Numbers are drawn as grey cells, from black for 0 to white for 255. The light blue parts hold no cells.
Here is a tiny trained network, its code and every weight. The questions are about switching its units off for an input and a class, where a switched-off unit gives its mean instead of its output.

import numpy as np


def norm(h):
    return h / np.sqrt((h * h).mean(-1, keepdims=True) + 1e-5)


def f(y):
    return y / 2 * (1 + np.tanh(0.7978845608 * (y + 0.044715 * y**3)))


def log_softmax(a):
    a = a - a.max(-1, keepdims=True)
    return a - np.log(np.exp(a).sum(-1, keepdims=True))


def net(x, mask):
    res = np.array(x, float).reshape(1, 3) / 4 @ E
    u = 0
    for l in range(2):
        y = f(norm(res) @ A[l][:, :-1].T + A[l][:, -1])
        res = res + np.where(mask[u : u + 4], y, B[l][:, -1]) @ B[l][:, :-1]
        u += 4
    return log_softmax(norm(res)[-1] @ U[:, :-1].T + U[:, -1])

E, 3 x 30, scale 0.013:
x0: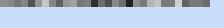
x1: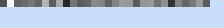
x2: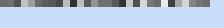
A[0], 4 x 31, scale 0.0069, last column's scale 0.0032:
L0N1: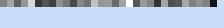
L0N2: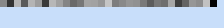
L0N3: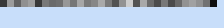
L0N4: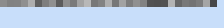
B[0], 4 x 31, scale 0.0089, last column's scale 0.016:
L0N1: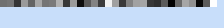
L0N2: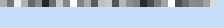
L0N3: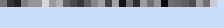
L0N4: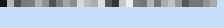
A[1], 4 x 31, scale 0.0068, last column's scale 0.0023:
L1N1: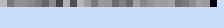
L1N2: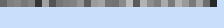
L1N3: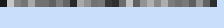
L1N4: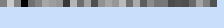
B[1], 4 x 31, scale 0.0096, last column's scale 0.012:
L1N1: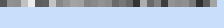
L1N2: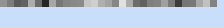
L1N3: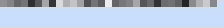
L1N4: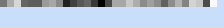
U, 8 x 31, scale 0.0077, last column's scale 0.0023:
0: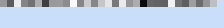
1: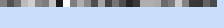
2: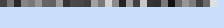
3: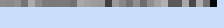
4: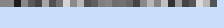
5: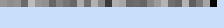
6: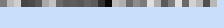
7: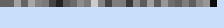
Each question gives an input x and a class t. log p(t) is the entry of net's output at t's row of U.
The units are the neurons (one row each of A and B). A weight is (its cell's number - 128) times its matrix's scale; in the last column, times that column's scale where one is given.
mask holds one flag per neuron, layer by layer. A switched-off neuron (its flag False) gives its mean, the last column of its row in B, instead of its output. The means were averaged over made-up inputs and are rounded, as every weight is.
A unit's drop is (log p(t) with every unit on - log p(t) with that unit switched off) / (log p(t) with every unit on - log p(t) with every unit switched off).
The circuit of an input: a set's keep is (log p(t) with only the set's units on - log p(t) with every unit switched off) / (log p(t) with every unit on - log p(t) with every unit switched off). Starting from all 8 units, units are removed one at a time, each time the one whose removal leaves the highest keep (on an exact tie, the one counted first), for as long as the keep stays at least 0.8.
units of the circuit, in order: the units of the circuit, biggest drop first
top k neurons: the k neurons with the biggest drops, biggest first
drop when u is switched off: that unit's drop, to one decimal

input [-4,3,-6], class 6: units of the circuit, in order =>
[L1N4]
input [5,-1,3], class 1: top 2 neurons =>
[L0N1 L0N4]
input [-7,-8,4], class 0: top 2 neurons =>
[L0N2 L0N4]
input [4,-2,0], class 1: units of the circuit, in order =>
[L0N1 L1N4 L0N2]
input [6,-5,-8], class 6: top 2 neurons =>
[L1N4 L0N2]
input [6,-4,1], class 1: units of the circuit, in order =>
[L0N1 L1N4]
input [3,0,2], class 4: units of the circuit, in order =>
[L0N1 L0N2 L1N3]
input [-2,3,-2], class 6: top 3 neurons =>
[L1N4 L0N3 L1N1]
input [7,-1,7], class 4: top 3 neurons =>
[L0N2 L0N1 L1N3]
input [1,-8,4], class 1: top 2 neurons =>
[L0N1 L1N1]
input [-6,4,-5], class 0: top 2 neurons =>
[L0N2 L0N3]
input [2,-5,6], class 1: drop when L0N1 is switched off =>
0.8
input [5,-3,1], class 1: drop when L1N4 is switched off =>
0.2
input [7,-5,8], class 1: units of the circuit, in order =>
[L0N1]
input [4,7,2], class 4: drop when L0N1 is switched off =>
0.9
